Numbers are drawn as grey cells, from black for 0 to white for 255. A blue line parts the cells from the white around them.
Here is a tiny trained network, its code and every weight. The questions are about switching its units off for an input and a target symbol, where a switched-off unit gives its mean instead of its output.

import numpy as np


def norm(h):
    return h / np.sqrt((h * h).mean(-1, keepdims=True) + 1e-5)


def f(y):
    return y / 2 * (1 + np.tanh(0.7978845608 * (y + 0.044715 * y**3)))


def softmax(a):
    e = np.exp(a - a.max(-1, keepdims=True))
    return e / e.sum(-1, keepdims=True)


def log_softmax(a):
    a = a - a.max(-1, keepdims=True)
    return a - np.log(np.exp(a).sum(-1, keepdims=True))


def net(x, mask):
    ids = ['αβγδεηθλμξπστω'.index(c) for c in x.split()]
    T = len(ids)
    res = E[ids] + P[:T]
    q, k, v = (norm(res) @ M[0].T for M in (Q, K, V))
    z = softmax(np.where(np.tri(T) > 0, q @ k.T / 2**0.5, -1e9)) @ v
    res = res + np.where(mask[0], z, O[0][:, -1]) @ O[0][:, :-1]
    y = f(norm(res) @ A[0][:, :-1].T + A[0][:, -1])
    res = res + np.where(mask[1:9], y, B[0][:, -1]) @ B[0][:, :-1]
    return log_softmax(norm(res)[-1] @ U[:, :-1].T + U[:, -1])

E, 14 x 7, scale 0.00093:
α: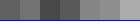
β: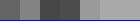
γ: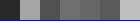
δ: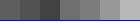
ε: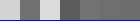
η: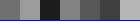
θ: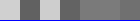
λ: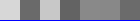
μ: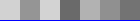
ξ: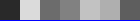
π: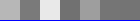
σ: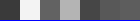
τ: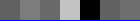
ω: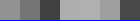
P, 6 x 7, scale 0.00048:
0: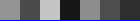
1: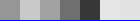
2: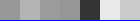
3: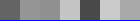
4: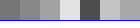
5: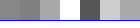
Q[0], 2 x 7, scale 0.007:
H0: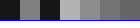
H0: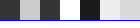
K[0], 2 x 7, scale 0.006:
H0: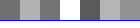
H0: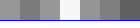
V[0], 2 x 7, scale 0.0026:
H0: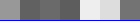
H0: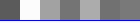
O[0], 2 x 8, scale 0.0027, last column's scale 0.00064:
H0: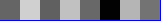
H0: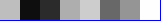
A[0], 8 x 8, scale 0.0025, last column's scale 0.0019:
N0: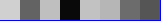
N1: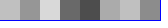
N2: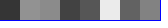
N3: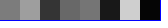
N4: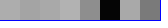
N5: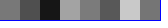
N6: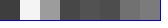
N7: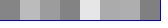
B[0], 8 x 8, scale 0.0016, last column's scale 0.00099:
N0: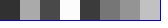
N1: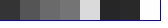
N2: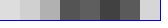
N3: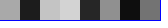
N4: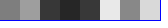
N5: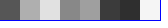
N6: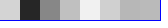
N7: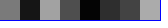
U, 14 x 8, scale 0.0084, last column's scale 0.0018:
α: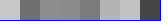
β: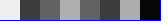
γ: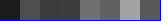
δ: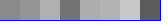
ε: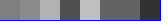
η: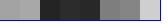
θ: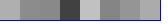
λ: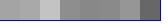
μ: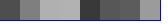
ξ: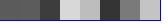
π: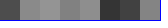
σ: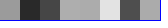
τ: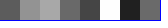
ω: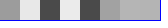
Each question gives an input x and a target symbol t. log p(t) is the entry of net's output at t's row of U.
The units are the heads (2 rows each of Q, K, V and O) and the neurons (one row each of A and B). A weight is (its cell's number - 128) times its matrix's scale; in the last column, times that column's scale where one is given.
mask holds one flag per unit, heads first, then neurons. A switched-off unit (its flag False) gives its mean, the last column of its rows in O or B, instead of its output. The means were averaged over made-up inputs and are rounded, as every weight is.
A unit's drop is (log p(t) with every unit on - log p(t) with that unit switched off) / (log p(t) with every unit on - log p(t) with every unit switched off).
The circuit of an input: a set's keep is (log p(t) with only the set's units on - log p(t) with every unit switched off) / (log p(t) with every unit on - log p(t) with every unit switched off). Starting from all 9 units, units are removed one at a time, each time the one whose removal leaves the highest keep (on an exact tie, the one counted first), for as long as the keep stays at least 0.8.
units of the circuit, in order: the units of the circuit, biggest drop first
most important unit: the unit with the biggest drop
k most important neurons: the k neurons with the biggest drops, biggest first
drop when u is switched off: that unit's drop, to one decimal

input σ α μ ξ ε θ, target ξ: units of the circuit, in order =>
N1, N0, N3
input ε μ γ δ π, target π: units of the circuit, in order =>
N1, N6
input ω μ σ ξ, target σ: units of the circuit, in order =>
H0
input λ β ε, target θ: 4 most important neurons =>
N1, N6, N5, N4
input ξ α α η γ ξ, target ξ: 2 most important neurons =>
N6, N5
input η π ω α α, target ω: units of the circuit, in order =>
H0, N6
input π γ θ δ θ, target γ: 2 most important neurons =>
N1, N4
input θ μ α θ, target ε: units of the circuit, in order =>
H0, N1, N6, N3
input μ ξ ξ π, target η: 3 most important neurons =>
N4, N0, N6
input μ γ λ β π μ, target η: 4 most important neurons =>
N4, N6, N7, N0
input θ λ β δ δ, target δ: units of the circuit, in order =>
H0, N6, N0
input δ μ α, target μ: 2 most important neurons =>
N5, N3
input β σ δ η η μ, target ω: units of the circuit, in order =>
H0, N4
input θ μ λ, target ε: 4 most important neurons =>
N1, N6, N3, N5
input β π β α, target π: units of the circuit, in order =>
N5
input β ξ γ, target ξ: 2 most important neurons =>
N5, N2
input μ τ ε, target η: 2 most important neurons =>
N4, N1
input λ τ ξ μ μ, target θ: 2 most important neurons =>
N1, N6
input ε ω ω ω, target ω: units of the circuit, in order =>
H0, N1
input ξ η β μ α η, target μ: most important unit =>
N5
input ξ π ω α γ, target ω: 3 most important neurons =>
N6, N4, N1
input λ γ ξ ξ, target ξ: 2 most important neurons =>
N5, N6
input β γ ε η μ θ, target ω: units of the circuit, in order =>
H0, N4
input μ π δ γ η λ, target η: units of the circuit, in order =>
H0, N4, N6
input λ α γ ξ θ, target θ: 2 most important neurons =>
N1, N0
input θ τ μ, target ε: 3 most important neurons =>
N1, N7, N6
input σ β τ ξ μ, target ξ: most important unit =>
N0
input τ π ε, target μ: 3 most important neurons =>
N0, N1, N4
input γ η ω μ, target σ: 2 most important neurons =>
N0, N5
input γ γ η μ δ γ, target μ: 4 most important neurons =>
N5, N3, N1, N0
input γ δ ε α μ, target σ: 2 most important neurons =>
N5, N0
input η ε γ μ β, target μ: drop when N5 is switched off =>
0.5
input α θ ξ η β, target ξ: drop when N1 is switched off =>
0.1
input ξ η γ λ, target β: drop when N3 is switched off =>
0.0
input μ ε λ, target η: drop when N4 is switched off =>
1.3
